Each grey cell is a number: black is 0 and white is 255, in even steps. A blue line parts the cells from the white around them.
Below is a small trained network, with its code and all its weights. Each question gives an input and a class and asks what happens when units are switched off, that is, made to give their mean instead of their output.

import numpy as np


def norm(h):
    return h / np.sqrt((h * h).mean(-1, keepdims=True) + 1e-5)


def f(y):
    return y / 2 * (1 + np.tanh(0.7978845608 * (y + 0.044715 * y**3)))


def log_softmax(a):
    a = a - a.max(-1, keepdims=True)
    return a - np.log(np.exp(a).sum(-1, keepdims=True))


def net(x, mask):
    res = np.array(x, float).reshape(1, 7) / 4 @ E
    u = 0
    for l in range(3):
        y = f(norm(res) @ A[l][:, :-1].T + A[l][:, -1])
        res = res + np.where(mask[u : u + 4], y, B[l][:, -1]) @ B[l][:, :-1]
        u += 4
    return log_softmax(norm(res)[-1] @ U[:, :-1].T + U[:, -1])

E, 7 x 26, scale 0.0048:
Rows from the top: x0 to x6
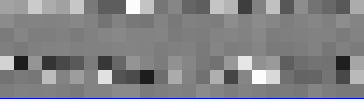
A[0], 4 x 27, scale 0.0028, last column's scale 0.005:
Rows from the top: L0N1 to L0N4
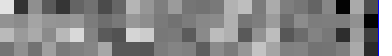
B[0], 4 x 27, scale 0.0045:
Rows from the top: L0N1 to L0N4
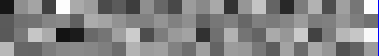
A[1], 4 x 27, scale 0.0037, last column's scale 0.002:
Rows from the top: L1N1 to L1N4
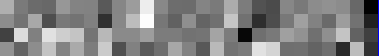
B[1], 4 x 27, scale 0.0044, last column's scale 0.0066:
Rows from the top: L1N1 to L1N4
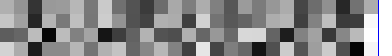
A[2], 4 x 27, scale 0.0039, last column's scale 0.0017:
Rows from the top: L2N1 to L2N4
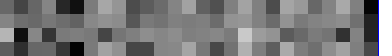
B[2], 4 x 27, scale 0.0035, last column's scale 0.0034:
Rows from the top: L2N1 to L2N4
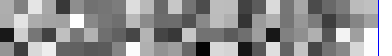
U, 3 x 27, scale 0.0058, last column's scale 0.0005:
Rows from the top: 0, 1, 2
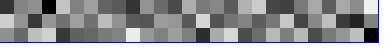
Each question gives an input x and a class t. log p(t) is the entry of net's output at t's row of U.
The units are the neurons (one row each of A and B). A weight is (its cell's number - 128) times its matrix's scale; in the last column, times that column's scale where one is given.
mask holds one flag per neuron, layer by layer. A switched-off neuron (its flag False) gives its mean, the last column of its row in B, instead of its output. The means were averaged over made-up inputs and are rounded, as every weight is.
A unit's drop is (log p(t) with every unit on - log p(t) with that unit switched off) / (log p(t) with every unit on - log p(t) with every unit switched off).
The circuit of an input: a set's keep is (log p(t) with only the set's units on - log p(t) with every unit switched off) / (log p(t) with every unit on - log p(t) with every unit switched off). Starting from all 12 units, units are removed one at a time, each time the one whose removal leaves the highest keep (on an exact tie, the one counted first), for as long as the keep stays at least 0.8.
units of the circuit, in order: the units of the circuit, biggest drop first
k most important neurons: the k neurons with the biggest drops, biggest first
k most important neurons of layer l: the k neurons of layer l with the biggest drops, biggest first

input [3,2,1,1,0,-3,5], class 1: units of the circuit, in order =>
L1N2
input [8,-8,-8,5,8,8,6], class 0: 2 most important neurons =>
L0N1; L1N2
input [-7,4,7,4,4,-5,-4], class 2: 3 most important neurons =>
L2N4; L1N4; L1N3
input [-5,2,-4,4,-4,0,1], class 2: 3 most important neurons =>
L0N1; L2N4; L2N1
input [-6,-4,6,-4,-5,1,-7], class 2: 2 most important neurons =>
L0N1; L2N4
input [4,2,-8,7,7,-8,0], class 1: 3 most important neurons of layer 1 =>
L1N2; L1N3; L1N1
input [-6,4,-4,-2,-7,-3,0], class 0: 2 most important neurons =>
L1N3; L0N3
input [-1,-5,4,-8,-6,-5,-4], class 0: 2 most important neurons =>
L1N3; L1N4
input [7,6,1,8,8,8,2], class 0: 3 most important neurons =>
L0N1; L1N2; L2N3
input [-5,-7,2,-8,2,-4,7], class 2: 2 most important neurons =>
L2N4; L1N4
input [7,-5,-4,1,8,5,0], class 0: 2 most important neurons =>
L0N1; L2N3
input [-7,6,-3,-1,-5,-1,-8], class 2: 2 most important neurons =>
L0N1; L2N4
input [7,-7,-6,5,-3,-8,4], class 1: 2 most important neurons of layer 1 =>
L1N2; L1N1
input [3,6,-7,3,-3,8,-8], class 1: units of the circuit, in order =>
L1N4
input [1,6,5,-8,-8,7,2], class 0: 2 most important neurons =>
L1N3; L1N2
